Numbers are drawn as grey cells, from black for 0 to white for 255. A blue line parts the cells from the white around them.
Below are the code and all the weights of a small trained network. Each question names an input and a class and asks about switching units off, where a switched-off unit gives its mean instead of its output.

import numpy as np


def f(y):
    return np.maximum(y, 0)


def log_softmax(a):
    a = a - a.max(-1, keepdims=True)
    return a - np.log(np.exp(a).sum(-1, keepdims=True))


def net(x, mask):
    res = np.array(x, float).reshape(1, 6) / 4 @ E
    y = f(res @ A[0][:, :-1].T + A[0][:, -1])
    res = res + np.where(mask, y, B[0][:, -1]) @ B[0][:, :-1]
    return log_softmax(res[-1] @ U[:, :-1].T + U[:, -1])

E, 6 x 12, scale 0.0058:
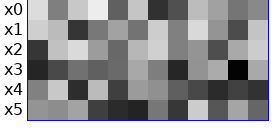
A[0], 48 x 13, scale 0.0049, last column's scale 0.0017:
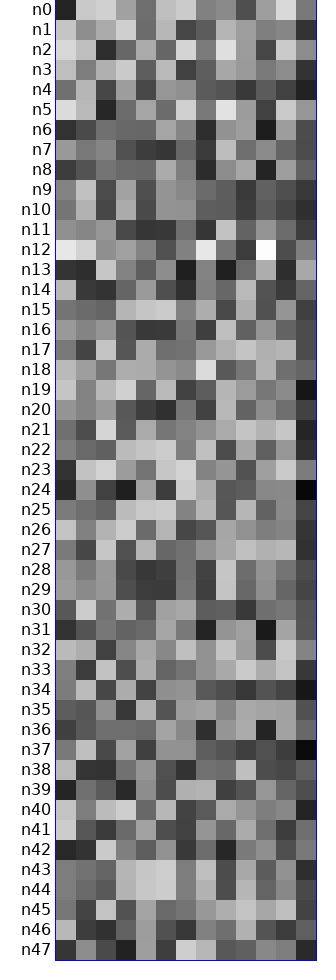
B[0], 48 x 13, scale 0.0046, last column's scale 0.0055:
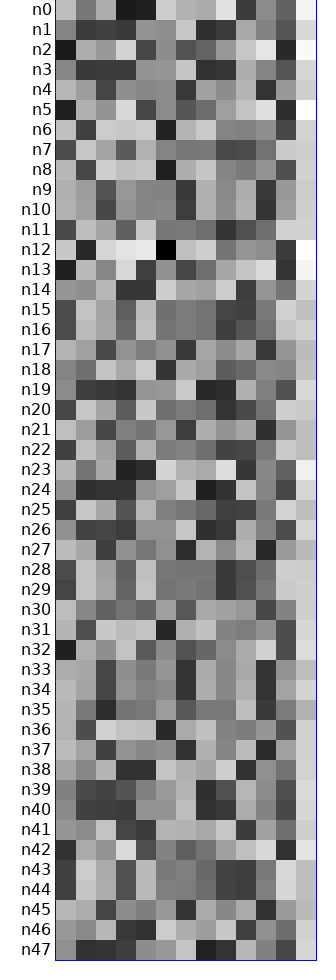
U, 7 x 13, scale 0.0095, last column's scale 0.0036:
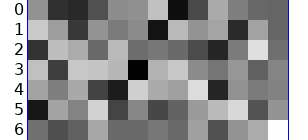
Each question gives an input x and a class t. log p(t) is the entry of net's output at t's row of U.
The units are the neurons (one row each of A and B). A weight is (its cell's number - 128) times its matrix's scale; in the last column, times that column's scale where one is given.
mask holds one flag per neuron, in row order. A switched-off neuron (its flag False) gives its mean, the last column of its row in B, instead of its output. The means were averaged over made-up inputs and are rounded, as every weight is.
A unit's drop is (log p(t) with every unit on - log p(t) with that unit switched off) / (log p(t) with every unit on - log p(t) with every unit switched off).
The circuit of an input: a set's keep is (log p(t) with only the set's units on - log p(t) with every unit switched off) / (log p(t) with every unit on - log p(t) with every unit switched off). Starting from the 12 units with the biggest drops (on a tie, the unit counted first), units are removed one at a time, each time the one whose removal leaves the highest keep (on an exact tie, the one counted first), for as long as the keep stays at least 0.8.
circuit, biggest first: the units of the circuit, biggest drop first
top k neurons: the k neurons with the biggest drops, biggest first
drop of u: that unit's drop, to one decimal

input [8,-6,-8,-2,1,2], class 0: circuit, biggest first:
[n19]
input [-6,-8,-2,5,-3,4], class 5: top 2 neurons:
[n13 n42]
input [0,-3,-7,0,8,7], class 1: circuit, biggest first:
[n37 n34]
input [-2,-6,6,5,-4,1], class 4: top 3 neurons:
[n0 n23 n12]
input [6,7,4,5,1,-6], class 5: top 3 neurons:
[n5 n2 n32]
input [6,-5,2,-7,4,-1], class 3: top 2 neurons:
[n12 n18]
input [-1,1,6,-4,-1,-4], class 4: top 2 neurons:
[n0 n23]
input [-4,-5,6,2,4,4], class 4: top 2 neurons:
[n0 n23]
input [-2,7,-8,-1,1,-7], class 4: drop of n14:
0.3
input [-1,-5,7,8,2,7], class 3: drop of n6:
0.4
